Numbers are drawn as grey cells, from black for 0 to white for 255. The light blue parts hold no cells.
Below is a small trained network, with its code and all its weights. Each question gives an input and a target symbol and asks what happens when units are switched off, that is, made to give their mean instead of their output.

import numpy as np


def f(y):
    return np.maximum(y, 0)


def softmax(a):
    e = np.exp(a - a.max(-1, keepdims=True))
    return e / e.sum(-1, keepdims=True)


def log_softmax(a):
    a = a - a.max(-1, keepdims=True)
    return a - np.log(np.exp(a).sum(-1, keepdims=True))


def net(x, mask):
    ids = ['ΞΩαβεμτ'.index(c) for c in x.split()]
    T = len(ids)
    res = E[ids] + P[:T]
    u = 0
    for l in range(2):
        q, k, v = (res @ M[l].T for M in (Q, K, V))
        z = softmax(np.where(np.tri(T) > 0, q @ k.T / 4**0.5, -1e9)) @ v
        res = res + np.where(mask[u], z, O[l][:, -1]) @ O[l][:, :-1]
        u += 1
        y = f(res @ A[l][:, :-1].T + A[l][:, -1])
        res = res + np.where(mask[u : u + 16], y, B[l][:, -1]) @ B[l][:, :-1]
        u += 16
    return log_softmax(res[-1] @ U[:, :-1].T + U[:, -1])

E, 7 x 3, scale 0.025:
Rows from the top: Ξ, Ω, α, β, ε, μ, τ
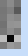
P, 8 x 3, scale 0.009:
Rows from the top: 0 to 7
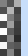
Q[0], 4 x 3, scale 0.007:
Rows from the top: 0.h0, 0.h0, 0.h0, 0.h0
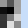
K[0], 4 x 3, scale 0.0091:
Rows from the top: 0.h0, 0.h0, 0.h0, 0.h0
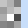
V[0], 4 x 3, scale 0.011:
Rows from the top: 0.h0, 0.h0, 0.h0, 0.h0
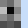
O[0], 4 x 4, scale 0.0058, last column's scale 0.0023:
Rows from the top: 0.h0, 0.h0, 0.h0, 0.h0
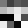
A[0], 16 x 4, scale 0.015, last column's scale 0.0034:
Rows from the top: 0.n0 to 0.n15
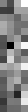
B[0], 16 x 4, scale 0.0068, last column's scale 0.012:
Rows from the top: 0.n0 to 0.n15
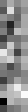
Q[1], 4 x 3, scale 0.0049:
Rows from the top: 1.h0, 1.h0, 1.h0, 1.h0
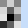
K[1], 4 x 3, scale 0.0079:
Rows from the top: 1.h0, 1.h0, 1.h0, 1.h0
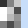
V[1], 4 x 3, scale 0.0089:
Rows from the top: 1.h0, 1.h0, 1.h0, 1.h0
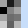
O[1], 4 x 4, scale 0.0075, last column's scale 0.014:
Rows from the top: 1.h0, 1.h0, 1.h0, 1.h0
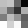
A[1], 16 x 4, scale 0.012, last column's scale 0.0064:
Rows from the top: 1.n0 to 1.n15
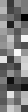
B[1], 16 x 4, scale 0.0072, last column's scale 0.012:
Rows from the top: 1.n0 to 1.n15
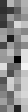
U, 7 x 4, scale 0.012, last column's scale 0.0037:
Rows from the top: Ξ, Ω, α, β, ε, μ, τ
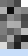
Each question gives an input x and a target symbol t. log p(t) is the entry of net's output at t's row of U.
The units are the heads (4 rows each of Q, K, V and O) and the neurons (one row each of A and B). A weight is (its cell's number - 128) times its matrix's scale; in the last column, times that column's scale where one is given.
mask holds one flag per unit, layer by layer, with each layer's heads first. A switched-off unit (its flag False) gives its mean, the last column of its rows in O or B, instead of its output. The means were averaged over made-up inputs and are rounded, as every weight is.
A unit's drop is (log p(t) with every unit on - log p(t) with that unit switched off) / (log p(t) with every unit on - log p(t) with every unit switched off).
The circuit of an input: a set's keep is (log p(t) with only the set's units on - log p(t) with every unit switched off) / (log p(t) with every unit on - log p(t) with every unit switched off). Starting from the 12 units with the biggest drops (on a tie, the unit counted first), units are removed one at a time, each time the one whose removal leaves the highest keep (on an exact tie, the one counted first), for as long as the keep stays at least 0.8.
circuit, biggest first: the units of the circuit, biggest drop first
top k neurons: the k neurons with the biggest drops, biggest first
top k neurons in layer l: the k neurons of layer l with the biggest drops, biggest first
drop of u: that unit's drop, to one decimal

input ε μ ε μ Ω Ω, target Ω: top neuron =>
[0.n13]
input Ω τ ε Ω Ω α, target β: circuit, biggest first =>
[1.h0, 1.n8, 0.n8]
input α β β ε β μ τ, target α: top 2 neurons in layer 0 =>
[0.n13, 0.n8]
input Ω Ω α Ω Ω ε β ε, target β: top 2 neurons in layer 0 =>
[0.n13, 0.n12]
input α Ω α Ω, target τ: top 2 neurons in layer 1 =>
[1.n9, 1.n3]
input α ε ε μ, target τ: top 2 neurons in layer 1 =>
[1.n9, 1.n3]
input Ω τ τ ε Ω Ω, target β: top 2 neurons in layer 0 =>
[0.n13, 0.n12]
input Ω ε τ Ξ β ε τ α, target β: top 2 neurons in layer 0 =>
[0.n13, 0.n8]
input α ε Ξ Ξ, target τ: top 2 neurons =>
[1.n9, 1.n3]
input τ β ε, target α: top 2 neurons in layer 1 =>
[1.n11, 1.n3]
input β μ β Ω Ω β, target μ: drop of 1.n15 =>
-0.1
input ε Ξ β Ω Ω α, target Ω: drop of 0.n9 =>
0.0
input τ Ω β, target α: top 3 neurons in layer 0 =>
[0.n13, 0.n8, 0.n3]
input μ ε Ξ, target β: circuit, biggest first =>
[0.h0]
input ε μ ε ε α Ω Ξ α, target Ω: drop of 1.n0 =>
0.1
